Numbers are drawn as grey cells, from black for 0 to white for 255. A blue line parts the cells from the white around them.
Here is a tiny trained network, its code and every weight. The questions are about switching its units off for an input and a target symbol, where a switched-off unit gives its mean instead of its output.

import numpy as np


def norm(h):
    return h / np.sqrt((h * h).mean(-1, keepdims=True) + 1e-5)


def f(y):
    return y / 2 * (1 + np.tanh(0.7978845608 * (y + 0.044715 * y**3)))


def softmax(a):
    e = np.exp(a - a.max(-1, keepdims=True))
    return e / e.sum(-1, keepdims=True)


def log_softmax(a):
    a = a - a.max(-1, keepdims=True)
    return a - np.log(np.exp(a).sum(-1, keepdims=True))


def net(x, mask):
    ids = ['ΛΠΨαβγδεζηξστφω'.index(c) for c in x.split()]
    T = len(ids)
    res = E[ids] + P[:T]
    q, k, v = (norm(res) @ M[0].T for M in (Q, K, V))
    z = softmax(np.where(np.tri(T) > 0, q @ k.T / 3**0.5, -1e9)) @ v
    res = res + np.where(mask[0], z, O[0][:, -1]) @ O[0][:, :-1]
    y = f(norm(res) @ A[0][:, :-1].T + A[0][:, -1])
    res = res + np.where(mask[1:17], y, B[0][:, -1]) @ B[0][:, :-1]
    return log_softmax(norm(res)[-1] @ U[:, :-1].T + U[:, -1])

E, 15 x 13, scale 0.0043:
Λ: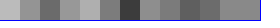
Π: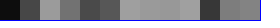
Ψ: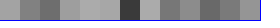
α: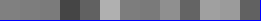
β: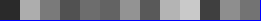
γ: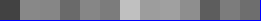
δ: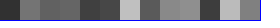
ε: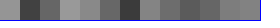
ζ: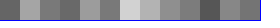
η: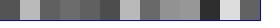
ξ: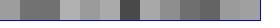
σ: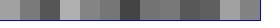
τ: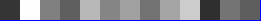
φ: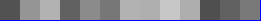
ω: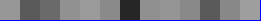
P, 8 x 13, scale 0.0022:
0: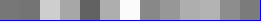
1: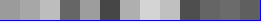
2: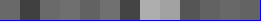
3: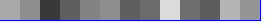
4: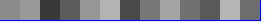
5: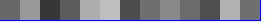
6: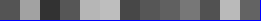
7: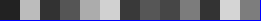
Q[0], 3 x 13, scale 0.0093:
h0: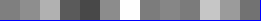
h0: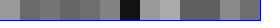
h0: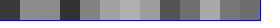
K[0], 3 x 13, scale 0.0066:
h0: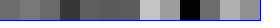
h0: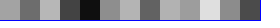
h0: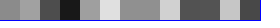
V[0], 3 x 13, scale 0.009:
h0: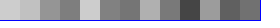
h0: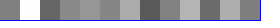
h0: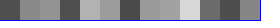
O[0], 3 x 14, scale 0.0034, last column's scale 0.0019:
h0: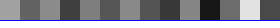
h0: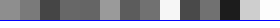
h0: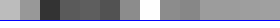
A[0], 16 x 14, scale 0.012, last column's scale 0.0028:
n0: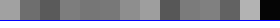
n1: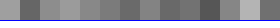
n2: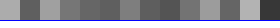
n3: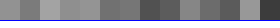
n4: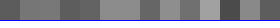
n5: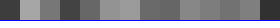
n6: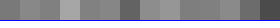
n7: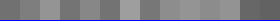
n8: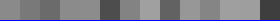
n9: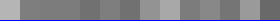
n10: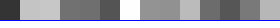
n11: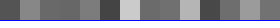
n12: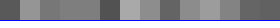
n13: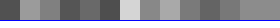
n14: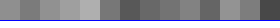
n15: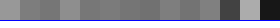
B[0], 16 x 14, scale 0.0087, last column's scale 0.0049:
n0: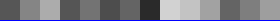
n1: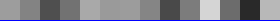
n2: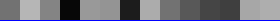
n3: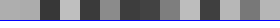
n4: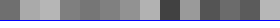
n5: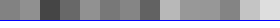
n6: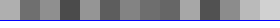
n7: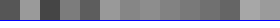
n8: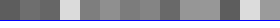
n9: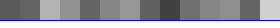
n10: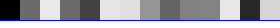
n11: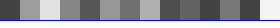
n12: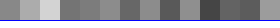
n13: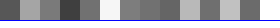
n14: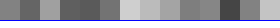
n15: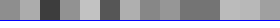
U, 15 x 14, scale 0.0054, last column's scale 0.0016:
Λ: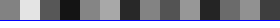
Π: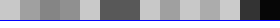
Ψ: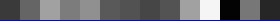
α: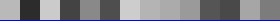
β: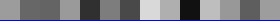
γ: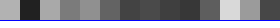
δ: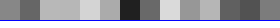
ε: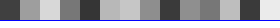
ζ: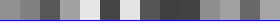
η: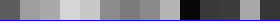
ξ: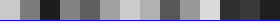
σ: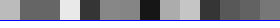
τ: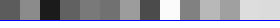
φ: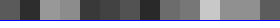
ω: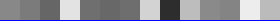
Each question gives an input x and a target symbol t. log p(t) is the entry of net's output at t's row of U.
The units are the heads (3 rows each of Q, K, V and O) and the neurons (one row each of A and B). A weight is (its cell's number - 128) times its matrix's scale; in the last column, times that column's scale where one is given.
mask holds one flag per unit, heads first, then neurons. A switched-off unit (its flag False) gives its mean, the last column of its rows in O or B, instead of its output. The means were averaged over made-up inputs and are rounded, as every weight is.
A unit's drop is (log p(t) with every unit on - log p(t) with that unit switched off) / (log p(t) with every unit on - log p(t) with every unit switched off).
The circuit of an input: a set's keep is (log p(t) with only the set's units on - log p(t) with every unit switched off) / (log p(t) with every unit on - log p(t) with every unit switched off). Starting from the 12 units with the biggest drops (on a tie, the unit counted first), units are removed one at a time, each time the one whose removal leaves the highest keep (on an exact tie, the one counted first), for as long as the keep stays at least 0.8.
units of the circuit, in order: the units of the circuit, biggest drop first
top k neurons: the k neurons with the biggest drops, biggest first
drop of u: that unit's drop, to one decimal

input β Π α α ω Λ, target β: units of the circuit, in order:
[h0; n13]
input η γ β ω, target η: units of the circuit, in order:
[h0; n13; n4; n15]
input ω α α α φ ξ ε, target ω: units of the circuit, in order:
[h0; n8]
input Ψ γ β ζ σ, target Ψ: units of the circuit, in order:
[h0; n0; n1; n8]
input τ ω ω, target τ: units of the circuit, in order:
[h0; n15]
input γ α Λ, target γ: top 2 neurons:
[n9; n6]
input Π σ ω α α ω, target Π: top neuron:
[n6]
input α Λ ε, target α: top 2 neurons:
[n14; n6]
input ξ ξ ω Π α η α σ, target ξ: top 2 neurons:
[n1; n14]
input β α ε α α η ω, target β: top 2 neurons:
[n13; n9]
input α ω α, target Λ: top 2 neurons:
[n10; n7]
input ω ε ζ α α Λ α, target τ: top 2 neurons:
[n5; n11]
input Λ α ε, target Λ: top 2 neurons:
[n2; n3]
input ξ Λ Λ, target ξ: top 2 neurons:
[n1; n14]
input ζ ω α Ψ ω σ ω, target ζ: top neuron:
[n15]
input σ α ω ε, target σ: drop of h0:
1.1
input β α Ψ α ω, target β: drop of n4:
0.0
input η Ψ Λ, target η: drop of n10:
0.1
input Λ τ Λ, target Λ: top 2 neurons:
[n2; n3]
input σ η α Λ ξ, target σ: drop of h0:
1.1
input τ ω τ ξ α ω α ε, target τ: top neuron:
[n15]
